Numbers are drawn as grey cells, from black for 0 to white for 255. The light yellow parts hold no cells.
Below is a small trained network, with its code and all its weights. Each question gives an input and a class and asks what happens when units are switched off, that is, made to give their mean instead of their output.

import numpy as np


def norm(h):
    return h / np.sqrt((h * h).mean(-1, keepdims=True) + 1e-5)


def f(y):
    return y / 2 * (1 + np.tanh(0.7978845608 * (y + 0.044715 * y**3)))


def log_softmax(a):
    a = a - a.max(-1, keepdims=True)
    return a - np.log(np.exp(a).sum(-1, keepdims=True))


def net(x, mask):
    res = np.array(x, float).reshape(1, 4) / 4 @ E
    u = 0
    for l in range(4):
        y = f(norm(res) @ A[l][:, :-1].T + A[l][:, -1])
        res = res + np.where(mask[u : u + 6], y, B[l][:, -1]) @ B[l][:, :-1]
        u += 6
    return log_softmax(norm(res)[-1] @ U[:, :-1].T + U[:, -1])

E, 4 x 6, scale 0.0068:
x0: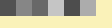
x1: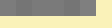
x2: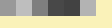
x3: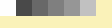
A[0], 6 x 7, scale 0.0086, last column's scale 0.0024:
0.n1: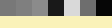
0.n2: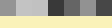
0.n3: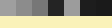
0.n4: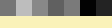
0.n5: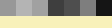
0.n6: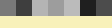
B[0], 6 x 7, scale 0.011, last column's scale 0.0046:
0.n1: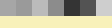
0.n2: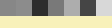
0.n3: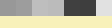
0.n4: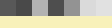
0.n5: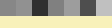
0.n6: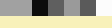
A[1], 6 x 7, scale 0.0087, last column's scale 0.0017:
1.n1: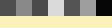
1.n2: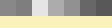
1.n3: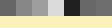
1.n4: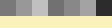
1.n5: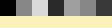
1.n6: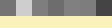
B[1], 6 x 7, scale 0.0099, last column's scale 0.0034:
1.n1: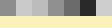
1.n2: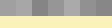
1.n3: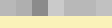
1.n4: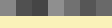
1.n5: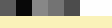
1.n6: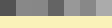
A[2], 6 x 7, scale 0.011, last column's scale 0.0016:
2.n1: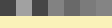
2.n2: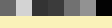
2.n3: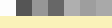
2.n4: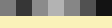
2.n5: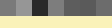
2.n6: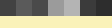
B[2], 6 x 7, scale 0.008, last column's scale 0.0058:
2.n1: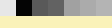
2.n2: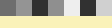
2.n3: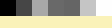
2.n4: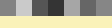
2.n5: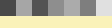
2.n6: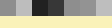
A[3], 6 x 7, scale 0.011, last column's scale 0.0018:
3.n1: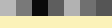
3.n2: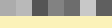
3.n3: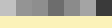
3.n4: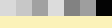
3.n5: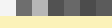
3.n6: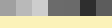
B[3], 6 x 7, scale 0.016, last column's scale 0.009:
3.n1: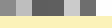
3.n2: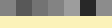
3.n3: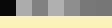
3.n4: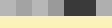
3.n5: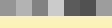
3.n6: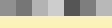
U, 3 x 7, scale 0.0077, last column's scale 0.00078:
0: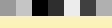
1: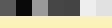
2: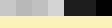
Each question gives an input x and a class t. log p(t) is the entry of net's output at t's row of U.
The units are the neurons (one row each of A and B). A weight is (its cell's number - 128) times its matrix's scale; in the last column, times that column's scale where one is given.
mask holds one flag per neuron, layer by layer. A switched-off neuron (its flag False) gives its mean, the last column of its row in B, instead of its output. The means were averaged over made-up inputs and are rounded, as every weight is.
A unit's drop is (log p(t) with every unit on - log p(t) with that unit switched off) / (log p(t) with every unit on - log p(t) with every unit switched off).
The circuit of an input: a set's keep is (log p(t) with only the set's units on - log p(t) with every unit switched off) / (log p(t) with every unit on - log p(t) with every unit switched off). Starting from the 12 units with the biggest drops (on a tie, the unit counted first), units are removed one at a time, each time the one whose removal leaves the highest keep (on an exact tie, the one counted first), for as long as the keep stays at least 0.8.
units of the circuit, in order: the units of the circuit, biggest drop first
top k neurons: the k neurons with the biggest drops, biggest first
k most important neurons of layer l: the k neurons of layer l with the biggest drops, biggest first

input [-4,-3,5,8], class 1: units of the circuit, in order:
2.n3
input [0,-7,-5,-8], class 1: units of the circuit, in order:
1.n5, 0.n4
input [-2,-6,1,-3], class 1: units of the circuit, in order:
0.n4, 1.n5
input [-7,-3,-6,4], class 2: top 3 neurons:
0.n1, 0.n3, 0.n2
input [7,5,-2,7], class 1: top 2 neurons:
2.n3, 0.n3
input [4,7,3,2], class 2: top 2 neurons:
0.n6, 0.n4
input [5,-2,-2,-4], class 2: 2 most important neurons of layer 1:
1.n3, 1.n1
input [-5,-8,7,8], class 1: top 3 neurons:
2.n3, 0.n6, 3.n1
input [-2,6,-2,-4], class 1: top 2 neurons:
0.n4, 1.n5
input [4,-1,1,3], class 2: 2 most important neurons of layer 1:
1.n1, 1.n5
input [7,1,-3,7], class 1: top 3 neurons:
2.n3, 0.n3, 0.n1
